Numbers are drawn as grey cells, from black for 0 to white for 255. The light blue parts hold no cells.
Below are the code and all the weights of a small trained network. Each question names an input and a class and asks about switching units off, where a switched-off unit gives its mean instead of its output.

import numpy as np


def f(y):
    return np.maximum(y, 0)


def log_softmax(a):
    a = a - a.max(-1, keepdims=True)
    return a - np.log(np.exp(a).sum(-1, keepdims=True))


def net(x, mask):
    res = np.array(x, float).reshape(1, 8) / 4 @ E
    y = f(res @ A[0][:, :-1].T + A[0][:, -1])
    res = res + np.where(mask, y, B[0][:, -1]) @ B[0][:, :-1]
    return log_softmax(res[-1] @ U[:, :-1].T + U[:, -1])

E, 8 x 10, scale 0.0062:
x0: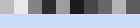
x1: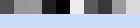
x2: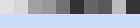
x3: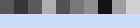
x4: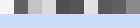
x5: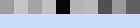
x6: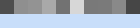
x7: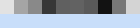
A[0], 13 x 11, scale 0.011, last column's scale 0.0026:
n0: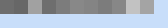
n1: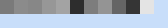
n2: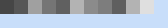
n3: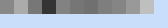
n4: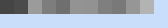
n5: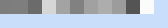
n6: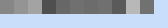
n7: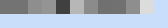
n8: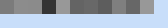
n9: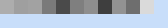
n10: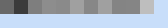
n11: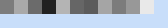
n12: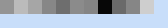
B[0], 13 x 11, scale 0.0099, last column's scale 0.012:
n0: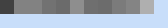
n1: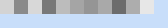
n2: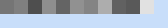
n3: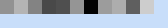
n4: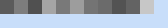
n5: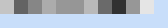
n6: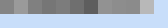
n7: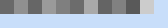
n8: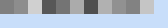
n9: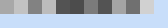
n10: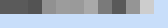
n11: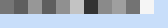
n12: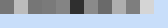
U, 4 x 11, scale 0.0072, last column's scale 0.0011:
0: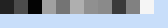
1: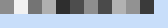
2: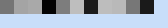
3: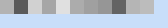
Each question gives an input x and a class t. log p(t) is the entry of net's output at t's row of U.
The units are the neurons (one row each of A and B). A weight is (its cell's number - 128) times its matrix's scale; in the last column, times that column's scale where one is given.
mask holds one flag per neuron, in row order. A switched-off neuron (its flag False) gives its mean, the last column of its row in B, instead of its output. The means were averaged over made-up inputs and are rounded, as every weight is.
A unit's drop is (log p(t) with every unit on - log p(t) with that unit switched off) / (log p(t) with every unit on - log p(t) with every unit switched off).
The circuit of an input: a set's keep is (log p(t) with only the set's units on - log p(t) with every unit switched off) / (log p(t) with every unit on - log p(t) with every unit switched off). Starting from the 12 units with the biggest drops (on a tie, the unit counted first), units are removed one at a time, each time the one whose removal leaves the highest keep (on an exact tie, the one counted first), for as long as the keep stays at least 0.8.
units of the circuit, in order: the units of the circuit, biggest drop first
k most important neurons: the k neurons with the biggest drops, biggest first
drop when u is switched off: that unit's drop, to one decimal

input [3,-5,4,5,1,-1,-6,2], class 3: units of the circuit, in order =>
(n1)
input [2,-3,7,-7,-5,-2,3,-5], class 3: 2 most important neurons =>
(n5 n1)
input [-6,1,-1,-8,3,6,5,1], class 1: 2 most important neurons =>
(n9 n11)
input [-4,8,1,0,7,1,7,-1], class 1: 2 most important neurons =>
(n9 n12)
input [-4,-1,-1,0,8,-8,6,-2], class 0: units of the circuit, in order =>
(n10 n4)
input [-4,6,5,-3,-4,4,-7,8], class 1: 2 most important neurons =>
(n9 n12)
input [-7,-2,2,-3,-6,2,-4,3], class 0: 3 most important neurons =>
(n1 n8 n3)
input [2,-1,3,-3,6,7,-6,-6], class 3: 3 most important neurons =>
(n1 n5 n3)
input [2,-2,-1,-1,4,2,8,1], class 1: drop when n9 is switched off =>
0.2
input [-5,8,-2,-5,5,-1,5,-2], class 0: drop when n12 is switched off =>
0.0
